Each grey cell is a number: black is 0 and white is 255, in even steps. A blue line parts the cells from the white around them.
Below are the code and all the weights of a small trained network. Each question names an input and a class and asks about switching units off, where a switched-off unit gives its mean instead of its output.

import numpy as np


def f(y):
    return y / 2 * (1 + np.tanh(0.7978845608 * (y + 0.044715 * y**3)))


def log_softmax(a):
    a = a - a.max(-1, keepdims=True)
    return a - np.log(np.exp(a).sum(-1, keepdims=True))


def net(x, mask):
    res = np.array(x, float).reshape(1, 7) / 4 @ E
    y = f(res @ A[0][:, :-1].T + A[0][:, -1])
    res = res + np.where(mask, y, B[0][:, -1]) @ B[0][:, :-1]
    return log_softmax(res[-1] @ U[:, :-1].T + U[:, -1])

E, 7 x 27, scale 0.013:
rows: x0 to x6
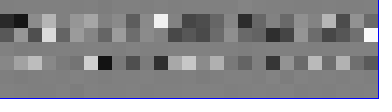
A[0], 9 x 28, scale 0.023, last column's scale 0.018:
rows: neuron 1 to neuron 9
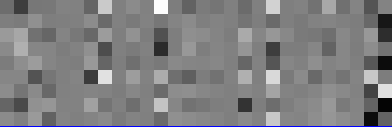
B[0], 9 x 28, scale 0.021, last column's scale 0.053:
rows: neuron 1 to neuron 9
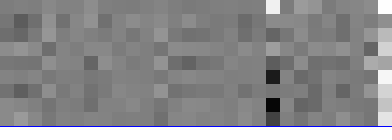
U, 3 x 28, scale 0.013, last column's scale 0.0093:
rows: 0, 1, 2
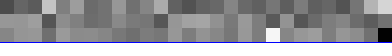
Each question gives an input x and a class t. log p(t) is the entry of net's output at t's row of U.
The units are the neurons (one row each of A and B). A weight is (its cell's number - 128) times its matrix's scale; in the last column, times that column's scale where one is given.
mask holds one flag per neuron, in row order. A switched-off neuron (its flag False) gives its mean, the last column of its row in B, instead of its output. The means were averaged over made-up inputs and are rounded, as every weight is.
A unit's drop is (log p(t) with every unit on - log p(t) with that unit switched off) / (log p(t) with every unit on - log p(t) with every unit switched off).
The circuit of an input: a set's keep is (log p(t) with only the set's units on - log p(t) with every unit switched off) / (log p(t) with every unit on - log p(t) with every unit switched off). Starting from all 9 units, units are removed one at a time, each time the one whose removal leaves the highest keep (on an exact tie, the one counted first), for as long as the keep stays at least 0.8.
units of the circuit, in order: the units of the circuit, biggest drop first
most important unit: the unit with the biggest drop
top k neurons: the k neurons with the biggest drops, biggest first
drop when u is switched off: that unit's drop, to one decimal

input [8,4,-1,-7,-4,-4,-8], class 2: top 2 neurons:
[neuron 1; neuron 7]
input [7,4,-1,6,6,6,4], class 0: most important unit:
neuron 5
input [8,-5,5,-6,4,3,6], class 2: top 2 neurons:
[neuron 6; neuron 8]
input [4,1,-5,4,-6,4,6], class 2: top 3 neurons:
[neuron 1; neuron 8; neuron 3]
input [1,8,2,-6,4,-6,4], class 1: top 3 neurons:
[neuron 8; neuron 7; neuron 3]
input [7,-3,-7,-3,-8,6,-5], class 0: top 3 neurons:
[neuron 1; neuron 7; neuron 3]
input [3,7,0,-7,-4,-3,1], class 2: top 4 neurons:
[neuron 1; neuron 7; neuron 3; neuron 5]
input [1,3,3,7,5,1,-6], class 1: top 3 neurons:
[neuron 7; neuron 1; neuron 3]
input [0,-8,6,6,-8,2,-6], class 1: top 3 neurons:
[neuron 6; neuron 7; neuron 1]
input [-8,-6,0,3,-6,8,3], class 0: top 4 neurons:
[neuron 3; neuron 9; neuron 4; neuron 8]
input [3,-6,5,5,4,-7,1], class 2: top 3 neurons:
[neuron 6; neuron 8; neuron 4]
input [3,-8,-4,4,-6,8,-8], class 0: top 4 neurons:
[neuron 3; neuron 4; neuron 7; neuron 8]
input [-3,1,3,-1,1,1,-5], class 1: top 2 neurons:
[neuron 1; neuron 7]
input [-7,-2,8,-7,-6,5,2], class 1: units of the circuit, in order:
[neuron 6]
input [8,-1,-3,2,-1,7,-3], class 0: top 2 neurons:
[neuron 4; neuron 8]
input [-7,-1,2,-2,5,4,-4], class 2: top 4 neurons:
[neuron 6; neuron 8; neuron 9; neuron 4]
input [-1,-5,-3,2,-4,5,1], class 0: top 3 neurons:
[neuron 3; neuron 4; neuron 8]
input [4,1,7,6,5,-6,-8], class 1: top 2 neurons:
[neuron 1; neuron 4]
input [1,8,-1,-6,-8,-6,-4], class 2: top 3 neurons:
[neuron 1; neuron 7; neuron 3]
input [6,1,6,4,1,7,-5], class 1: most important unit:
neuron 1
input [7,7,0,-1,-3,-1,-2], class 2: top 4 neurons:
[neuron 1; neuron 7; neuron 3; neuron 5]
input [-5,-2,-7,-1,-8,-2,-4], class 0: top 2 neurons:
[neuron 1; neuron 6]
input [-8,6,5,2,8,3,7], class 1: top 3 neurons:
[neuron 8; neuron 7; neuron 1]
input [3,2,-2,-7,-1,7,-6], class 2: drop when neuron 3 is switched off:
0.2
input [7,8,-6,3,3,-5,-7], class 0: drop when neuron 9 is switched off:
0.0
